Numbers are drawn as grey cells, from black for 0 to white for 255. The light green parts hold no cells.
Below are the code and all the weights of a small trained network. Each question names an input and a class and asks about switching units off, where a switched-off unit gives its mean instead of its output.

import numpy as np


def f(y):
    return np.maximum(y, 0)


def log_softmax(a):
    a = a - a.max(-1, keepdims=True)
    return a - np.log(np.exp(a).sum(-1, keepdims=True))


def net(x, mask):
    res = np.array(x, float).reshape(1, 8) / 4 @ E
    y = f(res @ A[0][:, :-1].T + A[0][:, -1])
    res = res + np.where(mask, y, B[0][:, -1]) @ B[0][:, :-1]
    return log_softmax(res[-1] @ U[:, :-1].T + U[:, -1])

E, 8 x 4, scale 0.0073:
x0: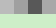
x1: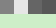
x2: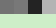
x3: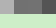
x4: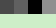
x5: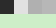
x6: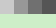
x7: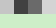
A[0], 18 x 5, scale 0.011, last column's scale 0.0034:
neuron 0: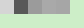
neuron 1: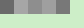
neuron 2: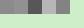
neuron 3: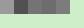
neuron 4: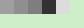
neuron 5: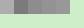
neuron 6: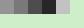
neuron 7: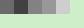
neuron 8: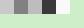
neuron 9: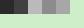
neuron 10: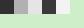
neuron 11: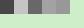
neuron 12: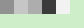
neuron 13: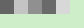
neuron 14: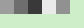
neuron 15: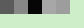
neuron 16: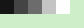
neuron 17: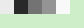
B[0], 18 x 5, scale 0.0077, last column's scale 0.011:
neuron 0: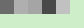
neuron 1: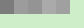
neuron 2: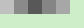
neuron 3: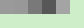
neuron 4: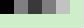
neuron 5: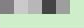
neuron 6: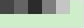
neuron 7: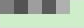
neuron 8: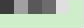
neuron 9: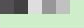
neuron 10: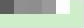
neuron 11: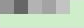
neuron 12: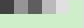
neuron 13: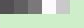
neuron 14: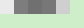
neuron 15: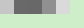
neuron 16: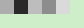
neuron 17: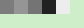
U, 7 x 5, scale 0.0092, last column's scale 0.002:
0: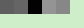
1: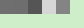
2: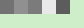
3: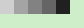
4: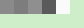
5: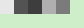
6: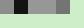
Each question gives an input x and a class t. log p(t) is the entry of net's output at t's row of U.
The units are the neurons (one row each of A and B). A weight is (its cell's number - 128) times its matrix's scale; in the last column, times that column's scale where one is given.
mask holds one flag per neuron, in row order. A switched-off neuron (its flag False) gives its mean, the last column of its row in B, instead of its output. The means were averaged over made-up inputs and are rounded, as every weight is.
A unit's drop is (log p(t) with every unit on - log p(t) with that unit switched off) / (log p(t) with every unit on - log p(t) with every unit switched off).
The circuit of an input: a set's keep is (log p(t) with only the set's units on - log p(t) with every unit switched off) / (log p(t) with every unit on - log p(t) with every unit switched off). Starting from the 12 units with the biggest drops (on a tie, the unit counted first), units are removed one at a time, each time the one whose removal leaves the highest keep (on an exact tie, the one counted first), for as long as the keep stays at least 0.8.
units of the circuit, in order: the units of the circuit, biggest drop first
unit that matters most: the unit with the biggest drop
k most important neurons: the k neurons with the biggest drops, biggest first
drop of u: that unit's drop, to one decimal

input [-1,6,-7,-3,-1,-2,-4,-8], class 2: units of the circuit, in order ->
(neuron 10; neuron 13)
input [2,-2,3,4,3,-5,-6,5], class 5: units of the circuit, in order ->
(neuron 14)
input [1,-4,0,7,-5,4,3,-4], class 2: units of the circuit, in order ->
(neuron 17; neuron 12)
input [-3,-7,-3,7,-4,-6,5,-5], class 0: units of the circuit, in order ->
(neuron 4; neuron 8)
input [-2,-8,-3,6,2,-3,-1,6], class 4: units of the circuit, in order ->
(neuron 17; neuron 0)
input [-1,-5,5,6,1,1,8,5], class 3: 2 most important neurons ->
(neuron 17; neuron 0)
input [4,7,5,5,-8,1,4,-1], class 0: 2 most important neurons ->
(neuron 4; neuron 8)
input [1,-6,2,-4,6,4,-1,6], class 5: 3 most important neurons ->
(neuron 14; neuron 15; neuron 2)
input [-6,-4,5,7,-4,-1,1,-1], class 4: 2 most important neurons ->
(neuron 13; neuron 12)
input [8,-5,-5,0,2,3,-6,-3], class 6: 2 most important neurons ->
(neuron 16; neuron 12)
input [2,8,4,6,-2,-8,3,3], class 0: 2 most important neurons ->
(neuron 6; neuron 4)
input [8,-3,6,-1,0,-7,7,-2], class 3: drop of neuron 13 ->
0.2
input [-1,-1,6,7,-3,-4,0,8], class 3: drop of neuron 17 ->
0.1
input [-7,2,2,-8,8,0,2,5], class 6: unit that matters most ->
neuron 16
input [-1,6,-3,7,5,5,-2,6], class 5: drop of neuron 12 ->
0.1
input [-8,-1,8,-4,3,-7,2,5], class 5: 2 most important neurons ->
(neuron 14; neuron 15)
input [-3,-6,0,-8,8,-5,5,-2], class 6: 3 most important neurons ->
(neuron 16; neuron 7; neuron 9)
